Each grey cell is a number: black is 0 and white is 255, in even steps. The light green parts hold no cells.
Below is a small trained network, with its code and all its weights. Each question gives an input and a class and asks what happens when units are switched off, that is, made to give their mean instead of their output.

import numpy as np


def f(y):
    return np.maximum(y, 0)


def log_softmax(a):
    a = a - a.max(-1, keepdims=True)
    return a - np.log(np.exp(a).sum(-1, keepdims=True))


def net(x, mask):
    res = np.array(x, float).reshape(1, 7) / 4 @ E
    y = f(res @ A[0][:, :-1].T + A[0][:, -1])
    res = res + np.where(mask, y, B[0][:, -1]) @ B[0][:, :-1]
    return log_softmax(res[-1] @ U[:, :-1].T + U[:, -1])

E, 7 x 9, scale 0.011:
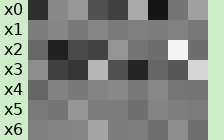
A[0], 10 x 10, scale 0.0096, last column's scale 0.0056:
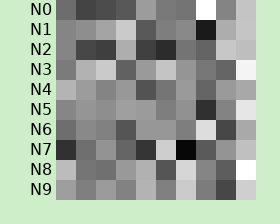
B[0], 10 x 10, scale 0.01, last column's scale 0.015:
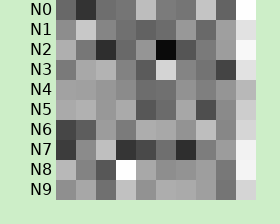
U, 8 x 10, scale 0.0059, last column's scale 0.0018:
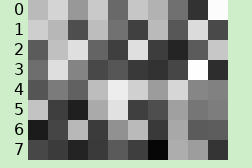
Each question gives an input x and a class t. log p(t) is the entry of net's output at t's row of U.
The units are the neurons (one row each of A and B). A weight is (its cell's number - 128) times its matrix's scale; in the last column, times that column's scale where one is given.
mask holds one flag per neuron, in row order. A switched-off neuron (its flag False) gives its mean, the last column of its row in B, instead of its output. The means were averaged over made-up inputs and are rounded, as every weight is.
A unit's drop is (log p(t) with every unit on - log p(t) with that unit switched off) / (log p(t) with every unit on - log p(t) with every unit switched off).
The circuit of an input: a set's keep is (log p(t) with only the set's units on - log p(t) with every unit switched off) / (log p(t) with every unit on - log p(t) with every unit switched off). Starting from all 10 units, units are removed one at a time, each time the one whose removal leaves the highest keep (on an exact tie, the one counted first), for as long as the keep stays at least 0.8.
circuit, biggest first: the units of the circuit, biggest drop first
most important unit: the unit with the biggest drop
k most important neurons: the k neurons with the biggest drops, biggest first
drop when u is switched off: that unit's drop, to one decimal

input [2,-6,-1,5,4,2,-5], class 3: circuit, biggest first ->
(N0; N8)
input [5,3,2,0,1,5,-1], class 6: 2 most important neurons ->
(N2; N1)
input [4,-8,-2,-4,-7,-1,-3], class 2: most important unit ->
N0
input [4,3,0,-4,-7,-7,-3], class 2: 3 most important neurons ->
(N0; N3; N2)
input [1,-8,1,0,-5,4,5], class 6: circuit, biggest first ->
(N2; N8)
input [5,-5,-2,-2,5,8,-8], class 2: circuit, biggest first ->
(N2; N0)
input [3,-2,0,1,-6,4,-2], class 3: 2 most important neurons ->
(N0; N6)
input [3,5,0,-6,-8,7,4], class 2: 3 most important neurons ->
(N0; N3; N2)
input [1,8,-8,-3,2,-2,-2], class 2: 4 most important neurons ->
(N8; N3; N2; N0)
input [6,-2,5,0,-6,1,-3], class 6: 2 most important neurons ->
(N2; N6)
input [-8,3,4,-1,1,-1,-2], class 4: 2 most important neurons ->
(N2; N9)
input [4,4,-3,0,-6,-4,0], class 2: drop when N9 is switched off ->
-0.1
